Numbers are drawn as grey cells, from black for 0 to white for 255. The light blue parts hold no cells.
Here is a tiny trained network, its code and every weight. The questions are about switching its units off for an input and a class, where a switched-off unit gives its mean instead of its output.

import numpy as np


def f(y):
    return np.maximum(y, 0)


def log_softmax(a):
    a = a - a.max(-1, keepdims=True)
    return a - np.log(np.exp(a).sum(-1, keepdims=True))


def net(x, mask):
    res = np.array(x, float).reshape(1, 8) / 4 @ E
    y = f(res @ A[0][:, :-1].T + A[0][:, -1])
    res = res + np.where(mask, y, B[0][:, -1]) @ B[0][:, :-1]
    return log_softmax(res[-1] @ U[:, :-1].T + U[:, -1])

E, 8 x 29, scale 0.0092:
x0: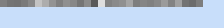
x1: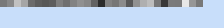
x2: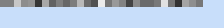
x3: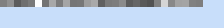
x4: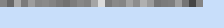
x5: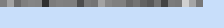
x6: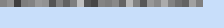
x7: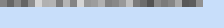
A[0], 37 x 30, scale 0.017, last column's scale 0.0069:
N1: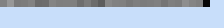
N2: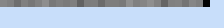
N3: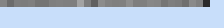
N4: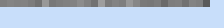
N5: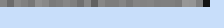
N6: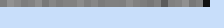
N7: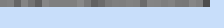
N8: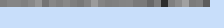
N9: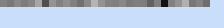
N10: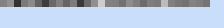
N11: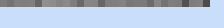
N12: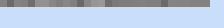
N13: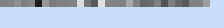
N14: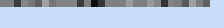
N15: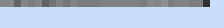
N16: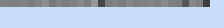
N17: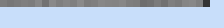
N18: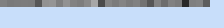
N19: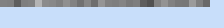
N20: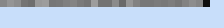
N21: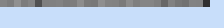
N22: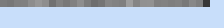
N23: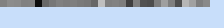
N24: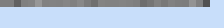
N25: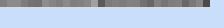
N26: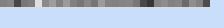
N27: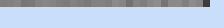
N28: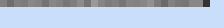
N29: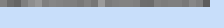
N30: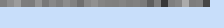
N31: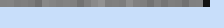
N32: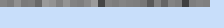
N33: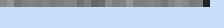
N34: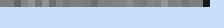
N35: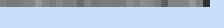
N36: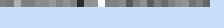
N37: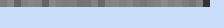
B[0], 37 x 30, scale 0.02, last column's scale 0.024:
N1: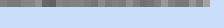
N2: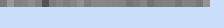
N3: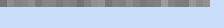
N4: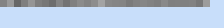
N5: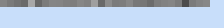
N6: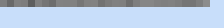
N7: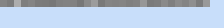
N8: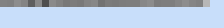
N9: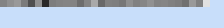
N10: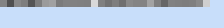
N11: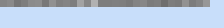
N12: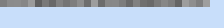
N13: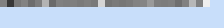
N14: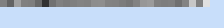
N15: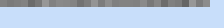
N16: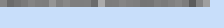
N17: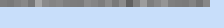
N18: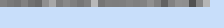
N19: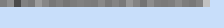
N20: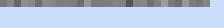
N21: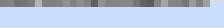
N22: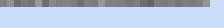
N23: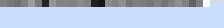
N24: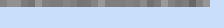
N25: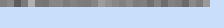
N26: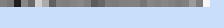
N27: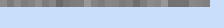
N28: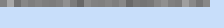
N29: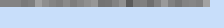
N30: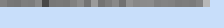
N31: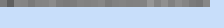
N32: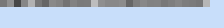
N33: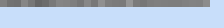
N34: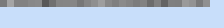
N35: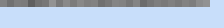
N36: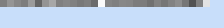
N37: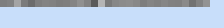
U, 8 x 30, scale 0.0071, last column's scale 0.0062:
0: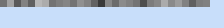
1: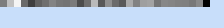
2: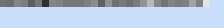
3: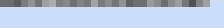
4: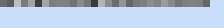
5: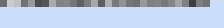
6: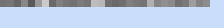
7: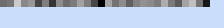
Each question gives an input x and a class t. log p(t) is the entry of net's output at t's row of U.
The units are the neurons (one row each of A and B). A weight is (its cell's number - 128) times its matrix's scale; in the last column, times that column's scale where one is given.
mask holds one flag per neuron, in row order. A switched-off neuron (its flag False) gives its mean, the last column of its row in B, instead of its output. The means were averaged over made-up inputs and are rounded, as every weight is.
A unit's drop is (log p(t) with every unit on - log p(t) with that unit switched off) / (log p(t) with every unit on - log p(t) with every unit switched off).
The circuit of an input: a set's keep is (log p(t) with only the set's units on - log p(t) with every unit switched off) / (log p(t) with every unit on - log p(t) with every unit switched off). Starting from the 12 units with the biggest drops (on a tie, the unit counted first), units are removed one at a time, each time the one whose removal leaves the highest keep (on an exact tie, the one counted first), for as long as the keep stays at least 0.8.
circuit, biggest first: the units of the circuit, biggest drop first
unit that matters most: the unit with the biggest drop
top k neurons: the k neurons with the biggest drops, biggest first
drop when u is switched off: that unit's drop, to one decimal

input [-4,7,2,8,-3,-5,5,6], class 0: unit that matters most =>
N13
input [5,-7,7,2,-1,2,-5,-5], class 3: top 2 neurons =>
N23, N10
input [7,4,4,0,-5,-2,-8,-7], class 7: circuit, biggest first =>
N23, N10, N9
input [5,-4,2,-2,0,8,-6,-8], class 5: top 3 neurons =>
N36, N26, N13
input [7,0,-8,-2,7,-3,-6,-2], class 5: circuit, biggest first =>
N36, N26
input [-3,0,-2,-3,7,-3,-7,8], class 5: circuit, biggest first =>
N26, N36
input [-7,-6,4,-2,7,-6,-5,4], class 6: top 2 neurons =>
N13, N23
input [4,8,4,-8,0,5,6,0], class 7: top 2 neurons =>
N23, N36
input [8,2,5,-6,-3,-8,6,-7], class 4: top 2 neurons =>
N13, N9
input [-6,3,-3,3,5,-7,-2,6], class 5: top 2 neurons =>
N26, N13
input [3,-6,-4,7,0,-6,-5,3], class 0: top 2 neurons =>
N26, N13
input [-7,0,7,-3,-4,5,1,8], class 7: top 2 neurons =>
N23, N36
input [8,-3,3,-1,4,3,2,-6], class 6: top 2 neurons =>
N10, N13
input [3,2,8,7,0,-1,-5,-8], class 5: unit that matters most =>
N36
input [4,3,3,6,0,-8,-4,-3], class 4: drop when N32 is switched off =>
0.1
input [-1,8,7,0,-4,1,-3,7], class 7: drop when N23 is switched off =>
0.1
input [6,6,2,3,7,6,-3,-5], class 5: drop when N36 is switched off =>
0.4
